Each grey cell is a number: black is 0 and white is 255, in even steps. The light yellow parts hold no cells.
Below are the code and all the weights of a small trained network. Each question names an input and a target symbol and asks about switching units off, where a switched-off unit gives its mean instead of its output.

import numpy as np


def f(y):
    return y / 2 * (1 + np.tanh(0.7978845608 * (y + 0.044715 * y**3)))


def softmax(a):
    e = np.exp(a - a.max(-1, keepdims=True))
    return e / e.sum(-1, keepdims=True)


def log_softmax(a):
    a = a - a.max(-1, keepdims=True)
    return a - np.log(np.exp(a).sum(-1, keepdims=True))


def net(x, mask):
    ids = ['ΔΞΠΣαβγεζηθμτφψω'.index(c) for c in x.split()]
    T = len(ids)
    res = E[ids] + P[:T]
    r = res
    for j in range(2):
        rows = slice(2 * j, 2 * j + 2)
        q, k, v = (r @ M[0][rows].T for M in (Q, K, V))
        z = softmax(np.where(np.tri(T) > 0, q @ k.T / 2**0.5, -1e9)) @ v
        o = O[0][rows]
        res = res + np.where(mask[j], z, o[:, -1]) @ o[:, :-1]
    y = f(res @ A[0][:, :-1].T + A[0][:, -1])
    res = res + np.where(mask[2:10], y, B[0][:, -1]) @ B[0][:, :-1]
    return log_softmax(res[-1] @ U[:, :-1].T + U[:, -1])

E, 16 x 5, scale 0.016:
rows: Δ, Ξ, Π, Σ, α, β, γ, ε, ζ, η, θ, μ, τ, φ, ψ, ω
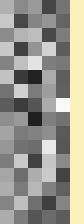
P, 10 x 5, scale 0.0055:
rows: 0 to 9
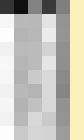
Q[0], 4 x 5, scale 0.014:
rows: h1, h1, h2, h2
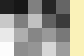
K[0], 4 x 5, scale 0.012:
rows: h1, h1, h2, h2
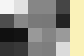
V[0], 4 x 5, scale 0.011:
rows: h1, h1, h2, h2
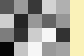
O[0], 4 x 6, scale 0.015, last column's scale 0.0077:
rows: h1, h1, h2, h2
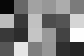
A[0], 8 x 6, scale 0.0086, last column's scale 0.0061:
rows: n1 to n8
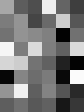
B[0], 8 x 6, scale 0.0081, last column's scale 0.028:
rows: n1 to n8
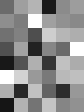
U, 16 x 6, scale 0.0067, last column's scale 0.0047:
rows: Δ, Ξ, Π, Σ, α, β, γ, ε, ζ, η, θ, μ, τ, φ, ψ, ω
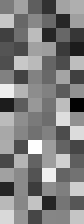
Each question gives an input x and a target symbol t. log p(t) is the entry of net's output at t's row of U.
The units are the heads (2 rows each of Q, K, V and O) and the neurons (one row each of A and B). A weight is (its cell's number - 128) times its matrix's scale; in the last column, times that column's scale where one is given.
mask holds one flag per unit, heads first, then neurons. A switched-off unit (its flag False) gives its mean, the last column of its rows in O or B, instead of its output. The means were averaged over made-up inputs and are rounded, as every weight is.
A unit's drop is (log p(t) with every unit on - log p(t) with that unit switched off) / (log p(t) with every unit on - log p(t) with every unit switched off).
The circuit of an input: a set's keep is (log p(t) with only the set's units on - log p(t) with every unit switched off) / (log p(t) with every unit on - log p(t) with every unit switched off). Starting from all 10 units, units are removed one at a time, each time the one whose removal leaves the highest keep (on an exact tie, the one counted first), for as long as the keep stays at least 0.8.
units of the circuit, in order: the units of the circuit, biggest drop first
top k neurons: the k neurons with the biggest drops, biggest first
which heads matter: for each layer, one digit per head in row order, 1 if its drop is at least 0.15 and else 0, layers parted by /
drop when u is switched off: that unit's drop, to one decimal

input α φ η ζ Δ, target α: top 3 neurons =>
[n5 n7 n8]
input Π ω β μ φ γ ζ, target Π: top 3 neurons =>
[n5 n7 n6]
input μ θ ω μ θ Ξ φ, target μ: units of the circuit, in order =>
[h1]
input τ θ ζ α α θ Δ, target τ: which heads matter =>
01
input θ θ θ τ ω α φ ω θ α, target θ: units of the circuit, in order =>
[h2 h1 n4 n6]
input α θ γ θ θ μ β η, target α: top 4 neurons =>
[n5 n7 n8 n6]
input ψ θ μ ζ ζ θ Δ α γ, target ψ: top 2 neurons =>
[n7 n5]
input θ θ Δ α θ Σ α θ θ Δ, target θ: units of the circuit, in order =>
[h2 h1 n4 n6]
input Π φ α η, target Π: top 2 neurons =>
[n5 n7]
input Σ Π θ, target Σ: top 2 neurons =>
[n4 n6]
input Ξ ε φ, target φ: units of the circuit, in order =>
[n4 n6 n7]
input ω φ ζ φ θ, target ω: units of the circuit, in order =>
[h2 n5]
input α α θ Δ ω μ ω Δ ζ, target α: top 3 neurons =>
[n5 n7 n8]
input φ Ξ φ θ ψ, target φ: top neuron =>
[n4]
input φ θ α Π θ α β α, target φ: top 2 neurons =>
[n4 n6]
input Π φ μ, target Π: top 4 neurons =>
[n5 n7 n6 n1]
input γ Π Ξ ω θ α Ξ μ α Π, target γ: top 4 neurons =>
[n5 n4 n6 n7]
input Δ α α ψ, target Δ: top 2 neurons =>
[n5 n4]
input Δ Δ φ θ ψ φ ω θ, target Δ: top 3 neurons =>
[n5 n4 n1]
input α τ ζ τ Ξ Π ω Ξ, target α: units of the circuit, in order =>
[h2]
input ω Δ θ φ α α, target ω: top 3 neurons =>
[n5 n4 n1]
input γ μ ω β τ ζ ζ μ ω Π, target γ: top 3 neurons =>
[n5 n4 n7]
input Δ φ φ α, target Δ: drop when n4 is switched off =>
0.5
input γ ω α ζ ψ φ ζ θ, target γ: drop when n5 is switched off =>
0.2
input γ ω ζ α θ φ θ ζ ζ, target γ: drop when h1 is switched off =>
0.6
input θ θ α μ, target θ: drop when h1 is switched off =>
0.2
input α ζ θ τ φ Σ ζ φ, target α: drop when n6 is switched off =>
0.1
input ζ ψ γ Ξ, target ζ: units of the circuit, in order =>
[h2]
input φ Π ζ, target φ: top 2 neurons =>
[n6 n4]
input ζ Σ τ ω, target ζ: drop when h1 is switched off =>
0.3
